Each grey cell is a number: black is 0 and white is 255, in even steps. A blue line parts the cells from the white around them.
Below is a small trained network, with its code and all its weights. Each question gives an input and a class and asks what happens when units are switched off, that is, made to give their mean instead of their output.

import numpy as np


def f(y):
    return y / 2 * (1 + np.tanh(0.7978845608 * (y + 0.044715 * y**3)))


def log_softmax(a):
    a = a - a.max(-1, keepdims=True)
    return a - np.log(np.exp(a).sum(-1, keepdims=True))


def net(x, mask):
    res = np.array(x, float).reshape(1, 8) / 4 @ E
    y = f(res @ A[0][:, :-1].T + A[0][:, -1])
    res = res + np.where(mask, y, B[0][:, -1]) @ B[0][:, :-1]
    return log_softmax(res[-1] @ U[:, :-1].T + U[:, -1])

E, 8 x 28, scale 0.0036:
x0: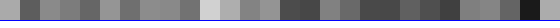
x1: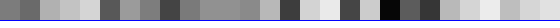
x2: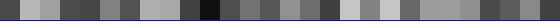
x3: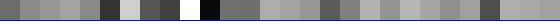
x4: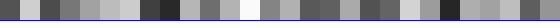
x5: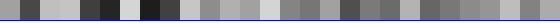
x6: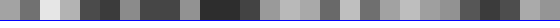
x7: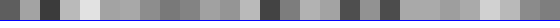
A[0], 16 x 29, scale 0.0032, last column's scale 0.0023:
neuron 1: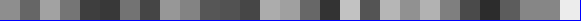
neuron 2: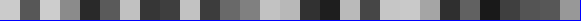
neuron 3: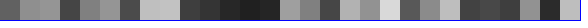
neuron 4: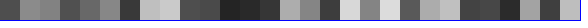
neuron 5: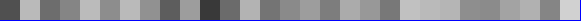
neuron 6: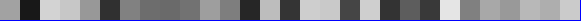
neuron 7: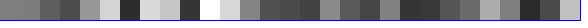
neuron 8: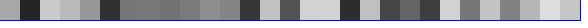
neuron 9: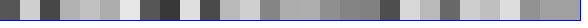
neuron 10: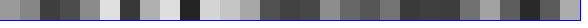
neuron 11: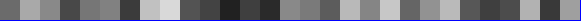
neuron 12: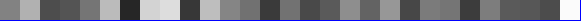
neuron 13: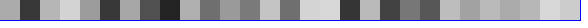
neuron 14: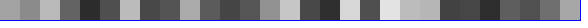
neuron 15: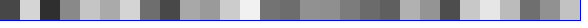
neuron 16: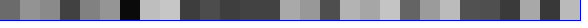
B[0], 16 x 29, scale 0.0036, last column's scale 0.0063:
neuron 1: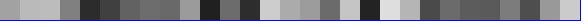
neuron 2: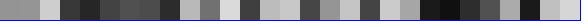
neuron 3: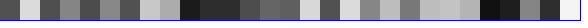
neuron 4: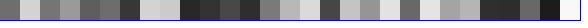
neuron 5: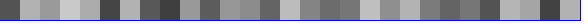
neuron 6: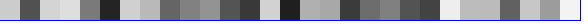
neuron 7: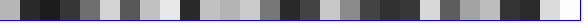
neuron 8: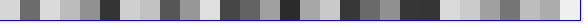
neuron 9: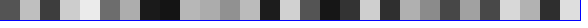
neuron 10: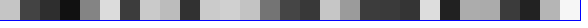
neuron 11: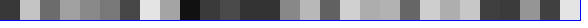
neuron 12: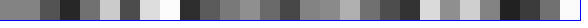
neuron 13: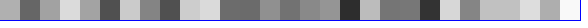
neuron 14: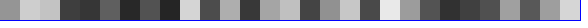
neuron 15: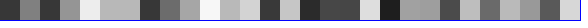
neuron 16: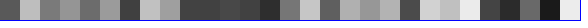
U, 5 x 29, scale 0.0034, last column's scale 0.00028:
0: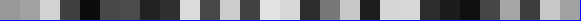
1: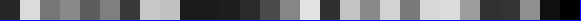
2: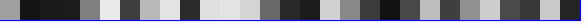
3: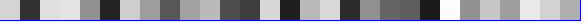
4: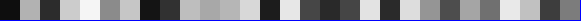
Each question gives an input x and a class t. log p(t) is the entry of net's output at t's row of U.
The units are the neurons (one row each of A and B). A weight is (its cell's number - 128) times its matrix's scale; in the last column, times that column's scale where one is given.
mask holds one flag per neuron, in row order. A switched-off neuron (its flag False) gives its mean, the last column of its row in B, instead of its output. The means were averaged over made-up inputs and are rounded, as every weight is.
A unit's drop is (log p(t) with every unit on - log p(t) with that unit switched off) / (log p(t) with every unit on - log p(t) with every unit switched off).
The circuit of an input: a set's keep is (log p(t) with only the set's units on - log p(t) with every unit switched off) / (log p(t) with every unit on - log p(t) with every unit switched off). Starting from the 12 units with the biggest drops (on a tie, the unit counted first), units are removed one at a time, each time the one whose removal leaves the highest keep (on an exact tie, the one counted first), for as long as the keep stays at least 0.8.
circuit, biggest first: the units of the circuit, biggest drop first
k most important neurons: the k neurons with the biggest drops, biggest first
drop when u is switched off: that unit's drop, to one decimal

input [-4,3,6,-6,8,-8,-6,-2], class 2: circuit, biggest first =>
(neuron 10)
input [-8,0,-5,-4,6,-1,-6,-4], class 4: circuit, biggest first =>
(neuron 15; neuron 9)
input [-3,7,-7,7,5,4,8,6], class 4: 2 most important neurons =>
(neuron 9; neuron 15)
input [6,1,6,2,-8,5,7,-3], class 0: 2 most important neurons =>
(neuron 2; neuron 14)
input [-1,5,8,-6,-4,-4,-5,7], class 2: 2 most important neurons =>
(neuron 7; neuron 10)
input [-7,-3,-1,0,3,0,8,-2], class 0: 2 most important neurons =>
(neuron 2; neuron 14)
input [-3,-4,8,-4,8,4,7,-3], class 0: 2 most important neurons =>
(neuron 2; neuron 14)
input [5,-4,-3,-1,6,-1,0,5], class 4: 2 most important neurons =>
(neuron 15; neuron 9)
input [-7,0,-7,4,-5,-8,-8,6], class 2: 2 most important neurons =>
(neuron 7; neuron 13)
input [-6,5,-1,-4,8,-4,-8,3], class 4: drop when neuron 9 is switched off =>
0.3
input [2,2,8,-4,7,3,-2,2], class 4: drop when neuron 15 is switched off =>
0.2
